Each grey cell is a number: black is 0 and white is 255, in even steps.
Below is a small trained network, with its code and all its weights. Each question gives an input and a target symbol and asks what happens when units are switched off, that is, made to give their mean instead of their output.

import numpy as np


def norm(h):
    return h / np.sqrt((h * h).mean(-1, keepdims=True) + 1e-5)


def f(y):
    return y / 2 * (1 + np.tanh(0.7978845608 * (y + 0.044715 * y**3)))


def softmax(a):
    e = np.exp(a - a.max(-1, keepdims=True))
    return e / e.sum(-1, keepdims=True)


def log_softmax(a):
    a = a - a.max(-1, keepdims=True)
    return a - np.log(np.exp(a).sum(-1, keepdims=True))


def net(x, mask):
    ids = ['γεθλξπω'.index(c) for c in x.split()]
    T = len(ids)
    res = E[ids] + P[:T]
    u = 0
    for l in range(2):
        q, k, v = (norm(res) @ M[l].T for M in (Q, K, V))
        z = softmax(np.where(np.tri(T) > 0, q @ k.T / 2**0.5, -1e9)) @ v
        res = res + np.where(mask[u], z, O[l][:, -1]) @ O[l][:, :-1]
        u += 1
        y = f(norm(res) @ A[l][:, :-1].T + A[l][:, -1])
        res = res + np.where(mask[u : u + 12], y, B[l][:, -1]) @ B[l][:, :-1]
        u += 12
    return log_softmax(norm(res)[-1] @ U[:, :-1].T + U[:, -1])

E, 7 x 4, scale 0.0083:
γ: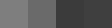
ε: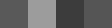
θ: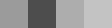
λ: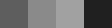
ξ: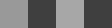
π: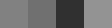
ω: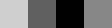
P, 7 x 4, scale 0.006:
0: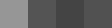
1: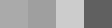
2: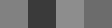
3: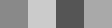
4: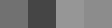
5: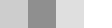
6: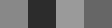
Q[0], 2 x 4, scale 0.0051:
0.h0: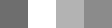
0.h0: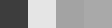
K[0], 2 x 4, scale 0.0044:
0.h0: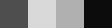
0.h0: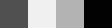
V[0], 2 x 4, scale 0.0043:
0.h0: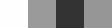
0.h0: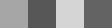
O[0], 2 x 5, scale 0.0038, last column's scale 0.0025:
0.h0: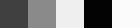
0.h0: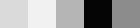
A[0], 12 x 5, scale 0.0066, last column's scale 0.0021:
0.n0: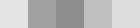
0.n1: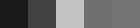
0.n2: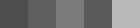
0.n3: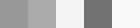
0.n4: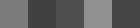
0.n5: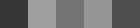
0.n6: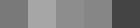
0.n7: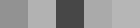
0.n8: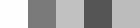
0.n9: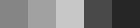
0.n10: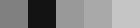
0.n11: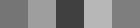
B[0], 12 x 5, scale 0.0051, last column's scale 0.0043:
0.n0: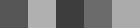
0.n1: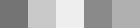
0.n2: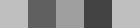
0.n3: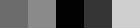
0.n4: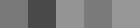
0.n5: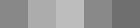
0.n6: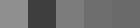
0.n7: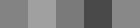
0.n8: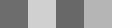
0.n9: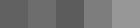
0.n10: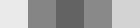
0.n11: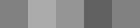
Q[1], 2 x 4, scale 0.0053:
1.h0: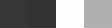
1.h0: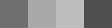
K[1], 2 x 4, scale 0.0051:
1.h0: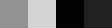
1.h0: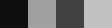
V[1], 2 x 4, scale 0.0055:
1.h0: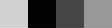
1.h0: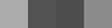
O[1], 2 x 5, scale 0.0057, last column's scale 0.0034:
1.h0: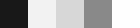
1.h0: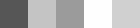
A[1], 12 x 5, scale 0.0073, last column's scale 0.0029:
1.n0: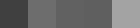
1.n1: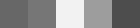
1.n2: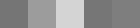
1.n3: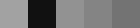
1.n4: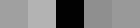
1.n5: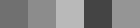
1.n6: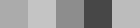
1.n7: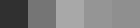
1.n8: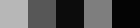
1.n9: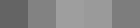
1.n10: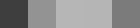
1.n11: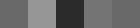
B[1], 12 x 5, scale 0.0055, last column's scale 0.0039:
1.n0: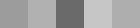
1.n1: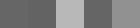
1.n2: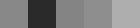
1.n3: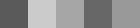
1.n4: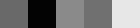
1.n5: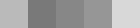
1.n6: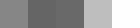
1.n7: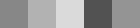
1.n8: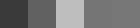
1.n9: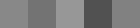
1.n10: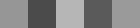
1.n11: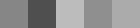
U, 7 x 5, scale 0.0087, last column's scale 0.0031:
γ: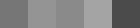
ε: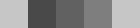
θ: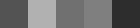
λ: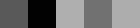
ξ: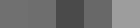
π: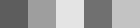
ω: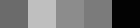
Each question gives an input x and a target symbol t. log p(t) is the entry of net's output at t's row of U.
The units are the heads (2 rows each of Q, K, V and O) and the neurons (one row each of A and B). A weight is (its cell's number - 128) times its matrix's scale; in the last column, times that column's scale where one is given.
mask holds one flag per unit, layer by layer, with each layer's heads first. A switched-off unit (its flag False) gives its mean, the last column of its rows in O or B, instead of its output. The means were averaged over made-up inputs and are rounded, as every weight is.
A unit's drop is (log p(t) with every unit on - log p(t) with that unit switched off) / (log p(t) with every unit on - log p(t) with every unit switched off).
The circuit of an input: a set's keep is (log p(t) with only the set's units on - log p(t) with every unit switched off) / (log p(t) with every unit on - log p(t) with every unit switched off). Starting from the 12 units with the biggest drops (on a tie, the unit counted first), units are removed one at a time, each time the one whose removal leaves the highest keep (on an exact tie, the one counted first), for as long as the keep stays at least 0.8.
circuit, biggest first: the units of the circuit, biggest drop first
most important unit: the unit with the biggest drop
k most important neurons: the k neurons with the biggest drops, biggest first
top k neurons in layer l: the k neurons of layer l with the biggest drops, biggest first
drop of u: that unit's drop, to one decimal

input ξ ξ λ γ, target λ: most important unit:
1.n4
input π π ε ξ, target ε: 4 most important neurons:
[0.n1, 0.n2, 0.n0, 0.n8]
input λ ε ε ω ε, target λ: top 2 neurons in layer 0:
[0.n1, 0.n3]
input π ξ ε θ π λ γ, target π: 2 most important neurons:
[1.n3, 0.n3]
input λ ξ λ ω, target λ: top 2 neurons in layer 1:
[1.n4, 1.n8]
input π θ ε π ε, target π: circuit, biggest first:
[0.n3, 1.n7]
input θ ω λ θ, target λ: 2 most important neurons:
[1.n4, 0.n8]
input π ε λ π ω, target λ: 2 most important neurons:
[1.n8, 0.n1]
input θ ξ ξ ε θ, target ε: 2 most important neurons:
[0.n10, 0.n8]
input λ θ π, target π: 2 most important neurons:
[0.n3, 0.n4]
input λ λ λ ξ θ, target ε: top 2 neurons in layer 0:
[0.n10, 0.n9]
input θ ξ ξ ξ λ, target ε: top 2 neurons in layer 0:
[0.n8, 0.n0]
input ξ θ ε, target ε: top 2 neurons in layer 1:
[1.n5, 1.n3]
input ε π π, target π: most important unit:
1.n3
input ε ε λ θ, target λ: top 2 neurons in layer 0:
[0.n0, 0.n1]
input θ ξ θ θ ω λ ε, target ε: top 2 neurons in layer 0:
[0.n8, 0.n2]
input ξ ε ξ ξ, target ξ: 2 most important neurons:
[1.n4, 0.n3]
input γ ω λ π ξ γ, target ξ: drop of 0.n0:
0.2
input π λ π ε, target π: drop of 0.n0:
0.1
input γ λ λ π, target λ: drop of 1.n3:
0.0
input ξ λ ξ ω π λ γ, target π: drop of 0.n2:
-0.2
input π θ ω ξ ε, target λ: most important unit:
0.n3
